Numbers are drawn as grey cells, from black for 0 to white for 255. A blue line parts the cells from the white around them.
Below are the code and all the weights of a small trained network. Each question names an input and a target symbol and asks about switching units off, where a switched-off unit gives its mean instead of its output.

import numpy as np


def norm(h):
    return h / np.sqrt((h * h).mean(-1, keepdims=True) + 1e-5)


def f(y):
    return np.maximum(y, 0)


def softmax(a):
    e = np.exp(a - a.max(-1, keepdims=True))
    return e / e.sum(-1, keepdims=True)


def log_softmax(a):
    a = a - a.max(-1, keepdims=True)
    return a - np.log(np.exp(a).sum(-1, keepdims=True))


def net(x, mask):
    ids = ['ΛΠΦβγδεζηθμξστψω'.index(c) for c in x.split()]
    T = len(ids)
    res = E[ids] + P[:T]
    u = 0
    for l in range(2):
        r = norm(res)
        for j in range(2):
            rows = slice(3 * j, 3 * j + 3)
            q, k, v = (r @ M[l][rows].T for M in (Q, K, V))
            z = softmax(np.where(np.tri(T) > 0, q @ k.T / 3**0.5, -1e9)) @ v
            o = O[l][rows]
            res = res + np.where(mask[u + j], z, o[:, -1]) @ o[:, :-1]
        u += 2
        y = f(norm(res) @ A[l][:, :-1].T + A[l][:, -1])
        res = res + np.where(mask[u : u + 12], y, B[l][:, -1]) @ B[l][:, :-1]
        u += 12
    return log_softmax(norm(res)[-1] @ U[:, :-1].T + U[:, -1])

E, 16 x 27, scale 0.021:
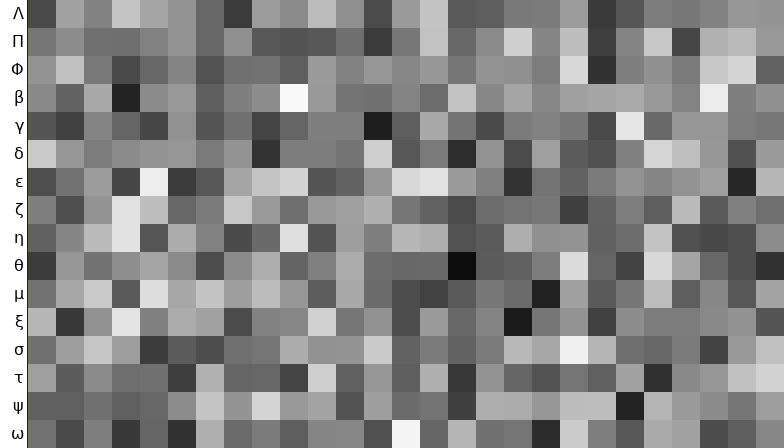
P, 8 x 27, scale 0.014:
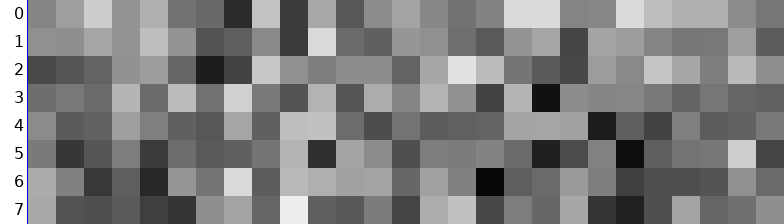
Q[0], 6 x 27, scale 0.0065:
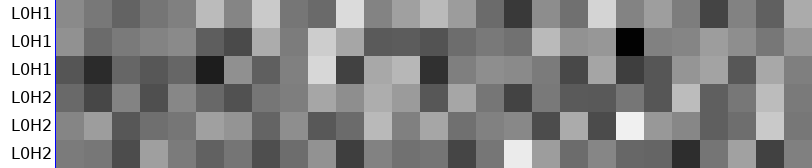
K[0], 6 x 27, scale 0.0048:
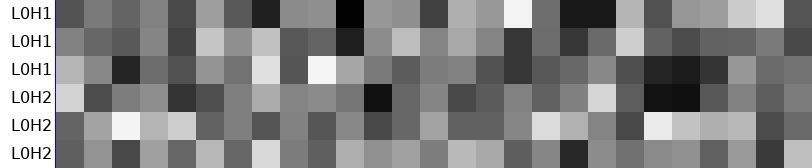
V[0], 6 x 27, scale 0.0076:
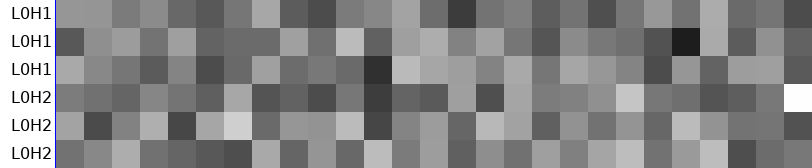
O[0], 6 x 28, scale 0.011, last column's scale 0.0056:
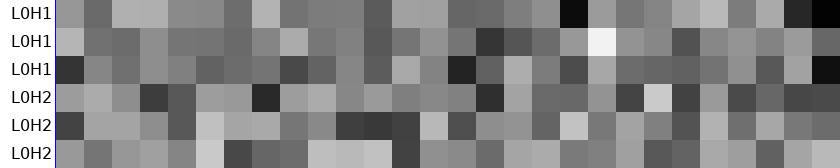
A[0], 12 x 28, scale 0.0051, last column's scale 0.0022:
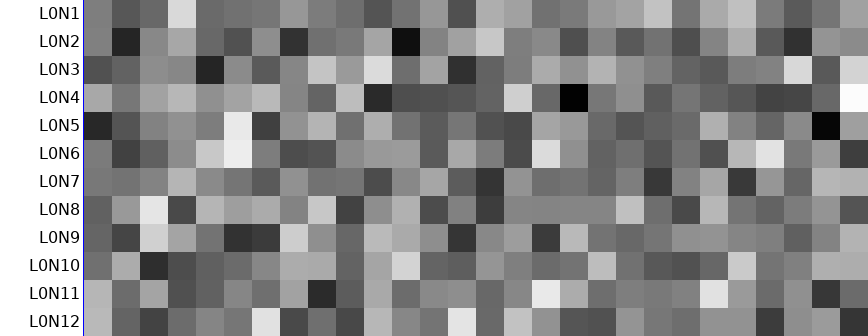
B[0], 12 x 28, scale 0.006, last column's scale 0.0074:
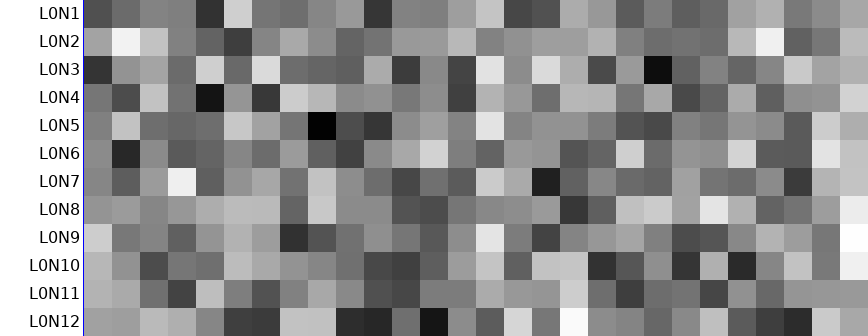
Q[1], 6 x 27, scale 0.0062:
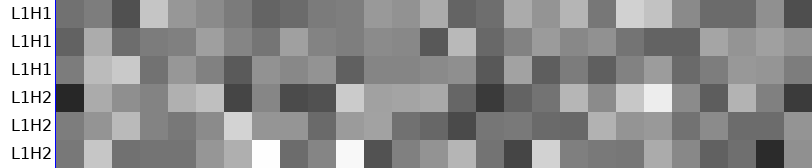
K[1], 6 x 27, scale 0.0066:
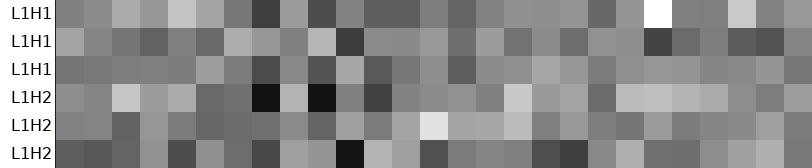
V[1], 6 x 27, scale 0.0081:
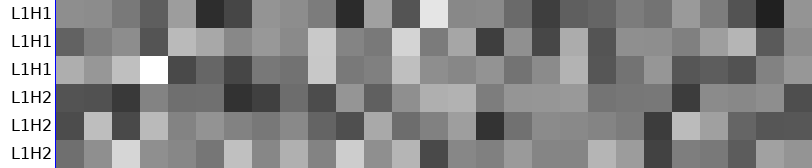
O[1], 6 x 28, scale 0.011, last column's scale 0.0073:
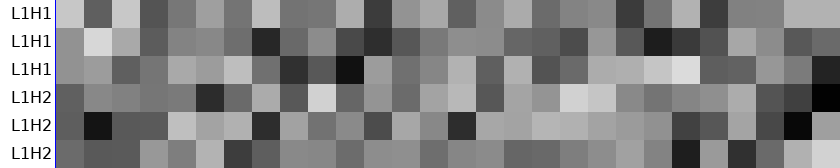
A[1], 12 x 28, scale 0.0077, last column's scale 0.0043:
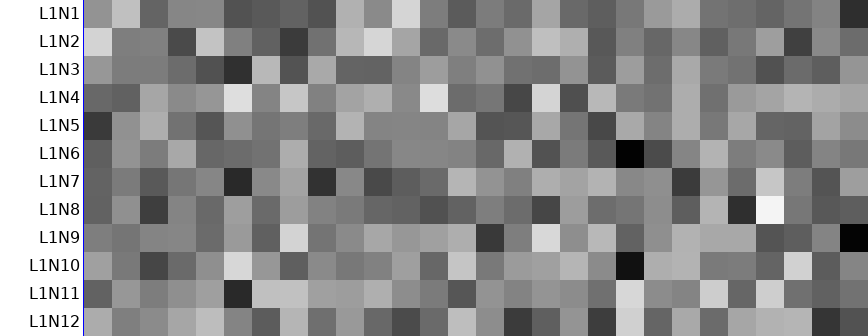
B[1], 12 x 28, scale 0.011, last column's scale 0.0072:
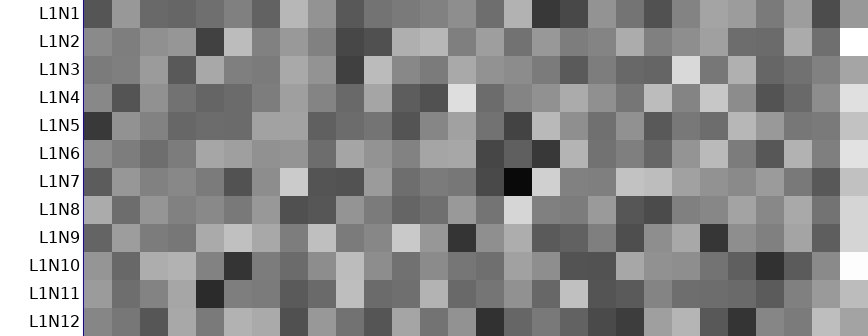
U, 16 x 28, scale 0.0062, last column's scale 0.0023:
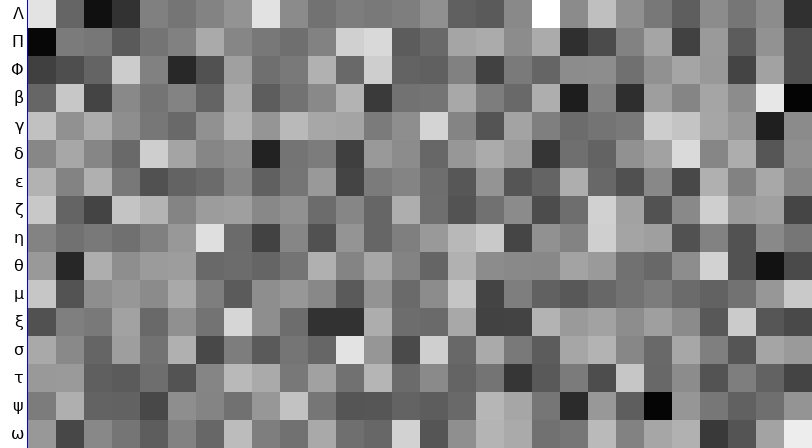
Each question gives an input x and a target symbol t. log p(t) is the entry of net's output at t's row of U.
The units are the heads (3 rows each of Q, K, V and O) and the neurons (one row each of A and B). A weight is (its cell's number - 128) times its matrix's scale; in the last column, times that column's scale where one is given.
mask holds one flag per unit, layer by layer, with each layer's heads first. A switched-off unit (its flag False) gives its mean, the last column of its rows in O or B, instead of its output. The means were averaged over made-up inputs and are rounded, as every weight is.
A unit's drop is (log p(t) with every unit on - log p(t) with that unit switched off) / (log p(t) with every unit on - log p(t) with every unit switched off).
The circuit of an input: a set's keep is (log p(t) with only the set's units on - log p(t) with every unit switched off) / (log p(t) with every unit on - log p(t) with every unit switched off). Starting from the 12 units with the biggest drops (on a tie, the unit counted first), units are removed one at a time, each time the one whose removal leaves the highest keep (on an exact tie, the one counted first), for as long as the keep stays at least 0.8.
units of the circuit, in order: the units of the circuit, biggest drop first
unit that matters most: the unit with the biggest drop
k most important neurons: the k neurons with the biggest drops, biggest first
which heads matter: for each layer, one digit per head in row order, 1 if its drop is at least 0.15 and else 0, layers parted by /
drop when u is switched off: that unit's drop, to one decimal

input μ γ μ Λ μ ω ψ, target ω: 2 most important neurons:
(L1N4 L0N3)
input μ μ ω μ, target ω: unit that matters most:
L1N4
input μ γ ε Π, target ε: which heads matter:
10 / 11
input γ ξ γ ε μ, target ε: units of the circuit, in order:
(L1H1 L0H1)
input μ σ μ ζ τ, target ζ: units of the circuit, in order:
(L0H1 L1N12)
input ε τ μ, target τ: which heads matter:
01 / 00
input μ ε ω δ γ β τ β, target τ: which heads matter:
01 / 00
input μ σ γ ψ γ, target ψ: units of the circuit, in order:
(L0H2 L1H1)
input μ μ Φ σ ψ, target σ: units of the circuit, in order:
(L0H2 L1H1)
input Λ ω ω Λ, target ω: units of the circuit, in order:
(L1N4 L1H1)
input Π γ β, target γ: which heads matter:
00 / 01
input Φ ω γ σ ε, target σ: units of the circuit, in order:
(L0H2 L1N2)
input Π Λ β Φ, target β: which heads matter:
10 / 01
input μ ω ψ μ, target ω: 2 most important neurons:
(L1N4 L0N12)
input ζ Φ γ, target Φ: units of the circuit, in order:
(L0H1 L0H2)
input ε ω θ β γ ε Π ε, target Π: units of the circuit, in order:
(L0H1)
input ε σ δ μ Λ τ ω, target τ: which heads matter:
11 / 00
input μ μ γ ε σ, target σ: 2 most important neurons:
(L1N2 L0N9)
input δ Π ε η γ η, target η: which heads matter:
00 / 11
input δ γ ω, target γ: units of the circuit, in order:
(L1H2)
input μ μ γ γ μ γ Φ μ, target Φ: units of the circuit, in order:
(L0H1 L1H1)
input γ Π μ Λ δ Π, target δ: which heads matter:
10 / 01
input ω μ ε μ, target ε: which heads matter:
10 / 10
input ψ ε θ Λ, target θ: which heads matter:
00 / 01
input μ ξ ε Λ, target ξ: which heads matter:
01 / 00
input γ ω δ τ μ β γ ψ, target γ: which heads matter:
10 / 01
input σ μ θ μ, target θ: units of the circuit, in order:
(L1H2)
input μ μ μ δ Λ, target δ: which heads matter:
10 / 00
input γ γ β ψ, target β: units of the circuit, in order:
(L1H2 L0H1)
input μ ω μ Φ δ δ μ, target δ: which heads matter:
10 / 00
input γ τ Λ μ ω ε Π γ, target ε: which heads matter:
00 / 11
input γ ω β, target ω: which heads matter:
00 / 00
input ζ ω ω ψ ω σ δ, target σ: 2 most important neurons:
(L1N2 L0N8)
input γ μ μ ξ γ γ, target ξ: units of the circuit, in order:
(L0H2)
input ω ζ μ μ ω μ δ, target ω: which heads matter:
01 / 10
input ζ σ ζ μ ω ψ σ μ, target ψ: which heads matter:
01 / 10
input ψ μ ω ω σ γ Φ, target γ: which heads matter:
10 / 01
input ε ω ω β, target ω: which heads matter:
00 / 00
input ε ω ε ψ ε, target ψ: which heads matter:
01 / 00
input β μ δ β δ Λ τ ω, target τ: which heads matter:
01 / 00
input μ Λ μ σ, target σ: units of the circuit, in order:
(L1H1)
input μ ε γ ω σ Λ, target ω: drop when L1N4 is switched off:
0.6
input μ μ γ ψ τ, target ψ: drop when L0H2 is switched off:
0.2
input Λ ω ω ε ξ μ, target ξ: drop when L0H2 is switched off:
0.8
